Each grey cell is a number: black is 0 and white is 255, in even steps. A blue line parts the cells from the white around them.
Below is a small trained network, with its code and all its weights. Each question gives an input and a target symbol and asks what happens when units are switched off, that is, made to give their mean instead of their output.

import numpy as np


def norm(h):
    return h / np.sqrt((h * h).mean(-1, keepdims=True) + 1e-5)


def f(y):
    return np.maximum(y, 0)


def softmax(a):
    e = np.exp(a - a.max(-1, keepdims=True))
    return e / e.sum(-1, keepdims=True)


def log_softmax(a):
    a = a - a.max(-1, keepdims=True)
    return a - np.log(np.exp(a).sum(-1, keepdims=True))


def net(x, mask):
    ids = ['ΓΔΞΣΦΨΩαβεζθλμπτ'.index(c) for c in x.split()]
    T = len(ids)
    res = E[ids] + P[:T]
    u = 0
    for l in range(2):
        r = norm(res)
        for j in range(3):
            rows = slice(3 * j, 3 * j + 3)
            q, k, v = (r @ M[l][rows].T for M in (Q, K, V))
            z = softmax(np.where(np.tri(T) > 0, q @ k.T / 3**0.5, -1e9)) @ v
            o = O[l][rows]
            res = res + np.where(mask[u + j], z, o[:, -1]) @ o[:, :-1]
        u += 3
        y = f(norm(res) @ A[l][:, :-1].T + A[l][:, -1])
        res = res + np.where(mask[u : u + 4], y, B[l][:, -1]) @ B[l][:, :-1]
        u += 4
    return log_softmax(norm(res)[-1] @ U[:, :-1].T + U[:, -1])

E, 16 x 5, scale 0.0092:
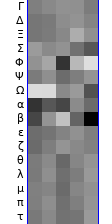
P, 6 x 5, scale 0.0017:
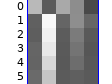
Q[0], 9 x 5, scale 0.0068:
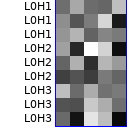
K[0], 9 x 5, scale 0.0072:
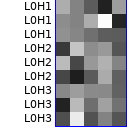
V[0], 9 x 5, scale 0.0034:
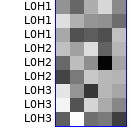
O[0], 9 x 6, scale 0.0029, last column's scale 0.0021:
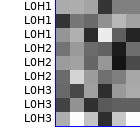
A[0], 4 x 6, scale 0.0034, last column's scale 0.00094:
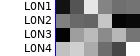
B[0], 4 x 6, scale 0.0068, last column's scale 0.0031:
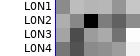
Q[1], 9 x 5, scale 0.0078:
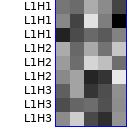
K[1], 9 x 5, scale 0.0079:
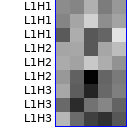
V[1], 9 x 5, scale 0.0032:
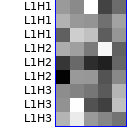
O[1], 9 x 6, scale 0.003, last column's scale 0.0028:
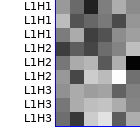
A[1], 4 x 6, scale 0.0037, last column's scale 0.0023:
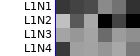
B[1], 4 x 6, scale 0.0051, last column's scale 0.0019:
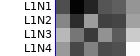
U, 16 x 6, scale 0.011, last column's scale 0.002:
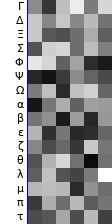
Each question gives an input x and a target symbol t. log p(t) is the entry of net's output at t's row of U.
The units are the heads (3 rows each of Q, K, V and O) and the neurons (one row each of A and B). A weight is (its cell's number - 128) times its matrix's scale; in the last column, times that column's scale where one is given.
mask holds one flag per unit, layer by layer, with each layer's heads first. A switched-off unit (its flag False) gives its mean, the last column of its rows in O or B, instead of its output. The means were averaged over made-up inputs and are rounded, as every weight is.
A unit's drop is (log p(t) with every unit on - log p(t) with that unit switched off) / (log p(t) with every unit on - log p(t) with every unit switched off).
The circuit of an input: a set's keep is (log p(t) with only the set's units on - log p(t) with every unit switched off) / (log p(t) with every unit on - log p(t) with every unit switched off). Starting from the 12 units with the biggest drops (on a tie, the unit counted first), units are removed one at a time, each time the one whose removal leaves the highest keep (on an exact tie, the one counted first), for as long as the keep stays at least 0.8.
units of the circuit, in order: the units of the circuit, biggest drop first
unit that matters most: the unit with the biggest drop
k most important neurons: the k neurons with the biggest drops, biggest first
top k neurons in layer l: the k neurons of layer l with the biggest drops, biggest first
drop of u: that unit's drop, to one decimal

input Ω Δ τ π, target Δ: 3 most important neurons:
[L0N1; L1N4; L1N3]
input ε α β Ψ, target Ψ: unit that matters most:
L0H3
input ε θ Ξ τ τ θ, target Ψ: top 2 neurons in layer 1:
[L1N4; L1N1]
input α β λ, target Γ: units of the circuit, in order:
[L0H3; L1H1]
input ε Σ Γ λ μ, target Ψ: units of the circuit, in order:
[L0H3; L1N1]
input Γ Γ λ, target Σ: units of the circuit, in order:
[L0H3; L1H2; L1H1; L0N1]
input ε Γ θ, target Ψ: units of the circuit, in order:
[L0H3; L1N1]
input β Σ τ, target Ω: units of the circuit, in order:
[L0H3; L0H1]
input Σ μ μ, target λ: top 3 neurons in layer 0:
[L0N4; L0N3; L0N1]
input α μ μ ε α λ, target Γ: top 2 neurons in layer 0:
[L0N2; L0N4]
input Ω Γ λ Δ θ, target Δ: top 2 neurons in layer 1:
[L1N4; L1N3]
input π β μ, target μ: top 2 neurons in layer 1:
[L1N4; L1N3]
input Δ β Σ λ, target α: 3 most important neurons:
[L0N1; L0N4; L1N4]
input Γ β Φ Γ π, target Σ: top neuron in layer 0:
[L0N1]
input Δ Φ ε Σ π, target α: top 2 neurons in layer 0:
[L0N1; L0N4]
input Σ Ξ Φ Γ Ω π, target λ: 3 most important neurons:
[L0N4; L0N1; L0N2]
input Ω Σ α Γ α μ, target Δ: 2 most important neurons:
[L0N3; L0N4]
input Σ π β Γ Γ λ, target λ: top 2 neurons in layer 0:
[L0N4; L0N1]
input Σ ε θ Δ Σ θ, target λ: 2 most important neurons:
[L0N4; L0N3]
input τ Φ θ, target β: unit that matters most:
L0H1
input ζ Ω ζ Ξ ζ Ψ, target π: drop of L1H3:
0.2
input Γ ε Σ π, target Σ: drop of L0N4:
0.1
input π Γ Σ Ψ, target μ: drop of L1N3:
0.1
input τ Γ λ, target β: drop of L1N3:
0.0
